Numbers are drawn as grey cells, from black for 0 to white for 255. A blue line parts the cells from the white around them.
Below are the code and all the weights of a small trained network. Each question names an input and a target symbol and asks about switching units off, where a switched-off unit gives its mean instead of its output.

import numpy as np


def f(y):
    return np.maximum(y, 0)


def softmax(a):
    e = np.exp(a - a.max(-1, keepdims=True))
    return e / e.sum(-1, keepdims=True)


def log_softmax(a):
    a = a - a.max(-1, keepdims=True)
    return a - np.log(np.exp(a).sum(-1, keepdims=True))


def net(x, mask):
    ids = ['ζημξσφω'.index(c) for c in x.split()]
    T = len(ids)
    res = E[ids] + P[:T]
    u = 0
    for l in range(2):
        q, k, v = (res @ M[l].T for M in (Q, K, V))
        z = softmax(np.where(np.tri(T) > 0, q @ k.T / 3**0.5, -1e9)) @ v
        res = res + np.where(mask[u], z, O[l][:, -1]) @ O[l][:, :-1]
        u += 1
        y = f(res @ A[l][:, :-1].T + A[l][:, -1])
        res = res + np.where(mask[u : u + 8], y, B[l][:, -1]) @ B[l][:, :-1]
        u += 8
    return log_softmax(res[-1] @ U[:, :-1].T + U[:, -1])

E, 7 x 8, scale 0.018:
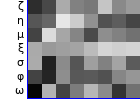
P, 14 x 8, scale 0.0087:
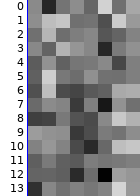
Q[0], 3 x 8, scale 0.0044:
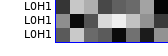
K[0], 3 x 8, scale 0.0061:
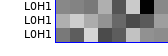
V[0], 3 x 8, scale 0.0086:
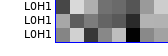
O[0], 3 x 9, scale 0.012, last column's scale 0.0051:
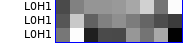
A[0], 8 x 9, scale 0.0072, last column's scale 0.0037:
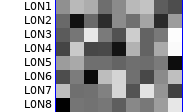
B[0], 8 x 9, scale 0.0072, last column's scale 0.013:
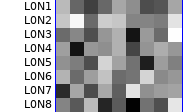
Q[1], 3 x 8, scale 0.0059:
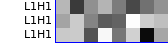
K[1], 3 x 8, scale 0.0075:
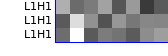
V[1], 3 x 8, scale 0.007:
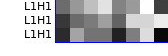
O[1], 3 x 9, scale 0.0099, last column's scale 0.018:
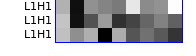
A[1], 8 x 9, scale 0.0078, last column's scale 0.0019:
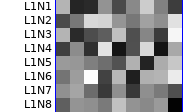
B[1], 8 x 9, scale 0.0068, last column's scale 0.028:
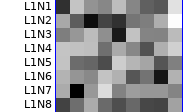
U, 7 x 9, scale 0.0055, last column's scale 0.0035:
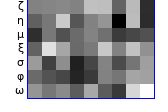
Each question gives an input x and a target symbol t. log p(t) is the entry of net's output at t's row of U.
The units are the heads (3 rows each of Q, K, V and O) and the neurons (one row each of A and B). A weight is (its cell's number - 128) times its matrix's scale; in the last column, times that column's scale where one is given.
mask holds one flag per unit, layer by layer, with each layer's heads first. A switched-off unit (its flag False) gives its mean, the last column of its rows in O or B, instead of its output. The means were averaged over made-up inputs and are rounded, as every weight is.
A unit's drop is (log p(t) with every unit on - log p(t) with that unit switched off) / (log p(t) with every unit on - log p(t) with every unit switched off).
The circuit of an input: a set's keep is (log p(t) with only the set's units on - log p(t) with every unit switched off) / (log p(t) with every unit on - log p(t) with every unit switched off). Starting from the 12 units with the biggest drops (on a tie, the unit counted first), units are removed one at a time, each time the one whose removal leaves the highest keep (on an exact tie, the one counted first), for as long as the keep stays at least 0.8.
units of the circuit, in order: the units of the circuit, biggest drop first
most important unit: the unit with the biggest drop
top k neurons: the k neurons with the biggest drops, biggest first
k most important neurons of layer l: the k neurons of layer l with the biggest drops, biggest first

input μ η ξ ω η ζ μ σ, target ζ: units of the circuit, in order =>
(L0N2)
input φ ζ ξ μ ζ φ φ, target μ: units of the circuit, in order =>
(L1H1 L0H1 L1N6)
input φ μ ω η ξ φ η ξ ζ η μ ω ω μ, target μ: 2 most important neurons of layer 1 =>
(L1N6 L1N8)
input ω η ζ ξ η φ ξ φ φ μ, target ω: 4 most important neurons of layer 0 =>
(L0N4 L0N3 L0N2 L0N7)
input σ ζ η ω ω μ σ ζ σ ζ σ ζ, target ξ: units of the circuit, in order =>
(L0H1 L1H1)
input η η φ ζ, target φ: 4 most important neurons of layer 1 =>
(L1N2 L1N1 L1N4 L1N6)
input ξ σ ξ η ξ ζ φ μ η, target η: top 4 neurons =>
(L1N1 L1N4 L0N7 L0N8)
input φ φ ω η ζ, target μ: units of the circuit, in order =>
(L1H1 L0H1 L1N4 L1N8)
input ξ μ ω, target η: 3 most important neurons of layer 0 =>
(L0N7 L0N8 L0N2)
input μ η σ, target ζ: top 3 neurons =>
(L0N8 L0N2 L1N2)
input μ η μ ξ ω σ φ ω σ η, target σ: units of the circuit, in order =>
(L1H1 L0H1)
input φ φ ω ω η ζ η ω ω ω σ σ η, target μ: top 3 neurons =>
(L1N4 L1N6 L1N8)
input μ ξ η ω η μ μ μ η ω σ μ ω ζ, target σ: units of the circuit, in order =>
(L1H1 L0N8 L0H1)
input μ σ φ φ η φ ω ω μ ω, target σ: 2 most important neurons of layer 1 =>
(L1N1 L1N4)
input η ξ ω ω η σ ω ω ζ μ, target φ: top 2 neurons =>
(L1N2 L0N8)
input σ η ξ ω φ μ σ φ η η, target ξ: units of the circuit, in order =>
(L0H1 L1H1)
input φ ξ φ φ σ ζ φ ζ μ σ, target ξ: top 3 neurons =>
(L1N2 L0N2 L0N8)
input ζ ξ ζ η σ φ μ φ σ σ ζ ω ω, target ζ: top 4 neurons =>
(L0N2 L1N1 L0N8 L0N6)
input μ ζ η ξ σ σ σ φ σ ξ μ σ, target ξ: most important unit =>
L1N2
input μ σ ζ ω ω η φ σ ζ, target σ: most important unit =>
L1H1
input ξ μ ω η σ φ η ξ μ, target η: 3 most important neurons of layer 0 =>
(L0N7 L0N8 L0N2)
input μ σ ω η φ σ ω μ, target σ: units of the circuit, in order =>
(L1H1 L0H1 L0N2)
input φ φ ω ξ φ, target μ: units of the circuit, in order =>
(L1H1 L0H1 L1N4)
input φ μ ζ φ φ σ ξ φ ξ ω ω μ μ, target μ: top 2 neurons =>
(L1N6 L1N4)
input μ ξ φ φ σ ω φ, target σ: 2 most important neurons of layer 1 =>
(L1N4 L1N1)
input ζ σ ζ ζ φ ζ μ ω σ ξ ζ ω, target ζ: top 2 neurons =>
(L0N2 L1N1)
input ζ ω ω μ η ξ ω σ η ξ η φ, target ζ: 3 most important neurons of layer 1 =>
(L1N1 L1N8 L1N3)
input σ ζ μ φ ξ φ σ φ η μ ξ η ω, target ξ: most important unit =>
L0H1
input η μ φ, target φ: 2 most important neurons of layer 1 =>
(L1N2 L1N1)
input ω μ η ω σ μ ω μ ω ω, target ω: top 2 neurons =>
(L0N4 L1N4)
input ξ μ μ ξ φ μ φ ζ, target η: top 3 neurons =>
(L1N1 L0N7 L0N8)
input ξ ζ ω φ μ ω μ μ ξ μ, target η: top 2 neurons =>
(L1N1 L0N7)
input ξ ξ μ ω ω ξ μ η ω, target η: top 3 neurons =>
(L1N1 L0N8 L0N7)
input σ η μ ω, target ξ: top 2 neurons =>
(L1N4 L0N6)
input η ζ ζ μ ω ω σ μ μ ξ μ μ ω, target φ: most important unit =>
L0H1
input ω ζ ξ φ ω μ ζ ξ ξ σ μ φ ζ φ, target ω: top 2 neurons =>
(L1N4 L0N2)
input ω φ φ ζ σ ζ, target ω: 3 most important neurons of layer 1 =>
(L1N4 L1N1 L1N3)
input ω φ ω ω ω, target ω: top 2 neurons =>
(L1N4 L0N4)
